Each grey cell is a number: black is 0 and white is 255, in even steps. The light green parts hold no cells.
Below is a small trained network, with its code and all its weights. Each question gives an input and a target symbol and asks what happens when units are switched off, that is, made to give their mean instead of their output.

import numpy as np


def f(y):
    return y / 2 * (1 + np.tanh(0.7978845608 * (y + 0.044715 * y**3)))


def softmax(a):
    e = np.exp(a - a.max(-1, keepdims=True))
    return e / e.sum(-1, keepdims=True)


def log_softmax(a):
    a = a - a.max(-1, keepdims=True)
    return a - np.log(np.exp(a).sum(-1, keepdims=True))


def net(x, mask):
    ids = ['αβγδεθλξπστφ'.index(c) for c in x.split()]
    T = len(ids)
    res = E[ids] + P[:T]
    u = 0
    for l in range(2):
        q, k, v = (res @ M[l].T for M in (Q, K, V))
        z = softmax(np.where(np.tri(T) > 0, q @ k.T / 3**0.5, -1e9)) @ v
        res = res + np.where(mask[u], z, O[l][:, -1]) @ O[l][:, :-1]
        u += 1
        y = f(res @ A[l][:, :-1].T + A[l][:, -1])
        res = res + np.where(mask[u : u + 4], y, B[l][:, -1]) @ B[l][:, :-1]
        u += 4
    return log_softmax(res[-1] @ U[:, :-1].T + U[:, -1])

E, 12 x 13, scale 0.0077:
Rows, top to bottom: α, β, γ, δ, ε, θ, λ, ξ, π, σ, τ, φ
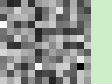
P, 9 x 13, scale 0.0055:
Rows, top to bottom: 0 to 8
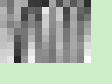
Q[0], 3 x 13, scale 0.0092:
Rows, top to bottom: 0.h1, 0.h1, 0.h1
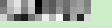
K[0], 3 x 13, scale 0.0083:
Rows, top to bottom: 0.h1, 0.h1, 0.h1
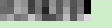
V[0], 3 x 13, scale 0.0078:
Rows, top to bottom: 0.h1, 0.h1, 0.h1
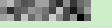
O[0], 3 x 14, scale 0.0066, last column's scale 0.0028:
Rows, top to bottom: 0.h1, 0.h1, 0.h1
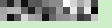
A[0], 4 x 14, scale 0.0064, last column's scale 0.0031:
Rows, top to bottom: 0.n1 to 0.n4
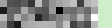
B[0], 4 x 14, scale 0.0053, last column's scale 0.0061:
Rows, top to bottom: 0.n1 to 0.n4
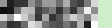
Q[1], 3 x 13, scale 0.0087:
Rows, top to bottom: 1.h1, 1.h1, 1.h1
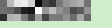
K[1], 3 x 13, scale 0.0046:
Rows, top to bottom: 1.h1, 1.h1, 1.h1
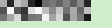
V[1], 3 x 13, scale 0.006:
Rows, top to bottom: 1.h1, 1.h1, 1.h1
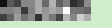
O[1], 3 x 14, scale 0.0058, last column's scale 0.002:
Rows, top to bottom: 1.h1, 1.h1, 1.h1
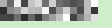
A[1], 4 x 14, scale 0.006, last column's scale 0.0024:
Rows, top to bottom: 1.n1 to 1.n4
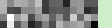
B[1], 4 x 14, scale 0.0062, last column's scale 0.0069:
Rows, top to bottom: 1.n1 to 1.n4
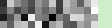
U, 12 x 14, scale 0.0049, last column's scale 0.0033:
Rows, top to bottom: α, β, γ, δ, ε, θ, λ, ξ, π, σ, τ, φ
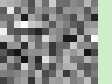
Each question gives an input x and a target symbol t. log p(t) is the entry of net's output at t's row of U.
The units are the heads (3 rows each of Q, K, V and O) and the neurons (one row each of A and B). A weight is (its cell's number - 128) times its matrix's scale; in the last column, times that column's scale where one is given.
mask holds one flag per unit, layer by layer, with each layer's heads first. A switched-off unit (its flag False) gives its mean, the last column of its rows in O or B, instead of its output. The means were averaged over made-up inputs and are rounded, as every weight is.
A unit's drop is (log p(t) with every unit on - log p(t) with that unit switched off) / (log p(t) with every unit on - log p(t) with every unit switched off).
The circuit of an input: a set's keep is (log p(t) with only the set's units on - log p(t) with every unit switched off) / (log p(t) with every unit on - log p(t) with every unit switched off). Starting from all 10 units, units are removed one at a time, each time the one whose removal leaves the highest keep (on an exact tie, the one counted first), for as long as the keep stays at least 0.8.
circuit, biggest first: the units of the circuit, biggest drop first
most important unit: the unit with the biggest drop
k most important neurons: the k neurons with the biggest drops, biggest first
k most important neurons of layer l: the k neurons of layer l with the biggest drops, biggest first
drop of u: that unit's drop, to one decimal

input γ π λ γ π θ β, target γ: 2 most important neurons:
(0.n2 0.n4)
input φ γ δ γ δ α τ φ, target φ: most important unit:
1.h1
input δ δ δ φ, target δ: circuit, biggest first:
(1.h1 0.h1 0.n1 0.n3)
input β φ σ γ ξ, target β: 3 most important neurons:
(1.n1 1.n2 0.n1)
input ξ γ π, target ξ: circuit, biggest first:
(0.h1 0.n4)
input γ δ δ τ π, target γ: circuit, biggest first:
(1.h1 0.n2 0.h1)
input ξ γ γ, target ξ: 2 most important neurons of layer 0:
(0.n3 0.n4)
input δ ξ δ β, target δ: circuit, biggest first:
(1.h1 0.h1 0.n1)
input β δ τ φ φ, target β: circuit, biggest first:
(0.h1 1.h1 1.n1 1.n2)
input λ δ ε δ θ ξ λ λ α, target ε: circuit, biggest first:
(0.h1 0.n1)
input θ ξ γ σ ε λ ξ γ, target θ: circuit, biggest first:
(0.h1 1.n2)
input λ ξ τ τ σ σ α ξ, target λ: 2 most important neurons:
(1.n3 0.n1)
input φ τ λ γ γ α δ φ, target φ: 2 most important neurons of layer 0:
(0.n3 0.n4)
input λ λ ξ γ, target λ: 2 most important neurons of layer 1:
(1.n3 1.n4)
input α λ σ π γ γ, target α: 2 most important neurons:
(1.n1 0.n2)
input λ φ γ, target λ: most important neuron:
(1.n3)
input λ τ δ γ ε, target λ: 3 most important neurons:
(1.n3 0.n1 0.n4)
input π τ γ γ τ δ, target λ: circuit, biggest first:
(1.n3 0.h1 0.n4)
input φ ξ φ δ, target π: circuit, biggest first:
(0.h1 1.h1)
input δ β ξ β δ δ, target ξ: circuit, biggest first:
(0.h1 0.n4)
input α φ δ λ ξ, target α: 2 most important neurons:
(1.n1 0.n2)
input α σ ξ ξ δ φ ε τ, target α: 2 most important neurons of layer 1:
(1.n1 1.n3)
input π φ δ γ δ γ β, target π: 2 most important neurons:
(0.n2 1.n4)
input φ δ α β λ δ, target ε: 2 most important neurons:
(0.n1 0.n4)
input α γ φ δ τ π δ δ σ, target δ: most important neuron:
(1.n2)
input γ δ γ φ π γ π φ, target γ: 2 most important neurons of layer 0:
(0.n2 0.n4)
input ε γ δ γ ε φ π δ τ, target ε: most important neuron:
(0.n2)
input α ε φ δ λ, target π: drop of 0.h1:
1.3
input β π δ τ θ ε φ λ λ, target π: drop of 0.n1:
0.1
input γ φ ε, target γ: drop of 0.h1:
0.9
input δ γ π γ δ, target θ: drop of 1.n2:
0.1
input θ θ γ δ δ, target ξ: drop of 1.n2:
0.3
